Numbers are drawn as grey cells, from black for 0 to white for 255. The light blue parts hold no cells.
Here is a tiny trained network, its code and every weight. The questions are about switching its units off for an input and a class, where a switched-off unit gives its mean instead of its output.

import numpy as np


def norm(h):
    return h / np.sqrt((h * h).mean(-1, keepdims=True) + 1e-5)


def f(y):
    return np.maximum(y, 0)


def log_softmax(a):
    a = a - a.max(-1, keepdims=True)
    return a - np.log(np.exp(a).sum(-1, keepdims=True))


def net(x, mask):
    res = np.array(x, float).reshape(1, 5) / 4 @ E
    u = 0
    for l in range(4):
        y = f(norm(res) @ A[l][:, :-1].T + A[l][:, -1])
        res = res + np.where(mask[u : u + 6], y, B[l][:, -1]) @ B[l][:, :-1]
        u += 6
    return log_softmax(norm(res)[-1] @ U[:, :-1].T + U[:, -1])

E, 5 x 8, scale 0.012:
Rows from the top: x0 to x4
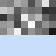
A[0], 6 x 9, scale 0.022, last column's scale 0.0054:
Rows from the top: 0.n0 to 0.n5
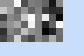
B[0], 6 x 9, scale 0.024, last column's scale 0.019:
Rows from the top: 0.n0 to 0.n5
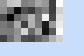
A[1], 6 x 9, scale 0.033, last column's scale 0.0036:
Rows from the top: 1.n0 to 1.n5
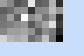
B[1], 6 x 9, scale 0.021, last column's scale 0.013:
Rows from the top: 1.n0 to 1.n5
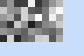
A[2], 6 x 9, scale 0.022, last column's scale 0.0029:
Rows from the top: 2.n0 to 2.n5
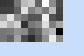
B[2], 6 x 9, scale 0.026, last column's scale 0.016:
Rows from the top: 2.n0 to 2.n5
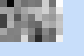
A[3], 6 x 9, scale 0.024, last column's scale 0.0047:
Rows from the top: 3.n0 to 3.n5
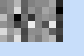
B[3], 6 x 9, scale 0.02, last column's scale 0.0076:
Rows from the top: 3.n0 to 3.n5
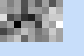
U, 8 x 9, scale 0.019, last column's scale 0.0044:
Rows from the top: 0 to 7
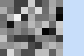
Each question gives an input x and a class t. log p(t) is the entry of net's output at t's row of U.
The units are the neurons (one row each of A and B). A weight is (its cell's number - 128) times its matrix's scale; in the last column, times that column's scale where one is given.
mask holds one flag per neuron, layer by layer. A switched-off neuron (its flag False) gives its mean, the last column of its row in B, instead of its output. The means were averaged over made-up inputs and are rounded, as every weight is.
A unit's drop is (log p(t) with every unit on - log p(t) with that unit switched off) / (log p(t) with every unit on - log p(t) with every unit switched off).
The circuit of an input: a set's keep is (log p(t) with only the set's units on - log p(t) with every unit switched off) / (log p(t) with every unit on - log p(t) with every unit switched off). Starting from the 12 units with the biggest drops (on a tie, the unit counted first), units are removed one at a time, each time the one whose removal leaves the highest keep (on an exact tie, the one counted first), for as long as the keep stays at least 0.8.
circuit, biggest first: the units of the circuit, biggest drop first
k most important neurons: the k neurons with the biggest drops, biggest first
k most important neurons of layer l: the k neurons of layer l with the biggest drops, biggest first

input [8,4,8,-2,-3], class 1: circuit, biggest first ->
(0.n4 1.n2)
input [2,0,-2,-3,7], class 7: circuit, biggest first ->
(0.n0)
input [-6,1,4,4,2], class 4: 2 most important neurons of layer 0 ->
(0.n4 0.n3)
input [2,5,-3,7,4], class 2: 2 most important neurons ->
(0.n3 0.n0)
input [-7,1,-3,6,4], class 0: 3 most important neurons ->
(0.n3 3.n3 1.n0)
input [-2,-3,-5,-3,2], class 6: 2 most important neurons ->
(0.n5 2.n5)
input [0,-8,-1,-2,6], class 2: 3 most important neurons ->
(0.n0 0.n5 0.n1)
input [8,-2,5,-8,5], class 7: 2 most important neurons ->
(0.n0 0.n3)
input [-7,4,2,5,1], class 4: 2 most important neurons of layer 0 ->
(0.n4 0.n3)
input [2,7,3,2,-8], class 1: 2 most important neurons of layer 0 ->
(0.n3 0.n5)
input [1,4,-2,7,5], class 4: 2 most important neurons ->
(0.n3 0.n1)
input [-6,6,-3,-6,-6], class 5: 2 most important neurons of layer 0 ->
(0.n1 0.n5)
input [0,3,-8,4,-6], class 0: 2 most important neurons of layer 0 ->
(0.n0 0.n5)
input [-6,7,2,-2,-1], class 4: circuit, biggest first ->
(0.n4)
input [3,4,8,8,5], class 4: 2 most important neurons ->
(0.n4 0.n3)
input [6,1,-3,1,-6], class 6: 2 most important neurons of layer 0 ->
(0.n0 0.n3)
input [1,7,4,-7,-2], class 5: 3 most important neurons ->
(0.n1 3.n2 0.n3)
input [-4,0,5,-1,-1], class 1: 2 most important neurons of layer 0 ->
(0.n4 0.n0)
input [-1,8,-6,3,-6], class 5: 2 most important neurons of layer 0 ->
(0.n1 0.n3)
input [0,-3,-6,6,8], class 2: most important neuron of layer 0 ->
(0.n3)
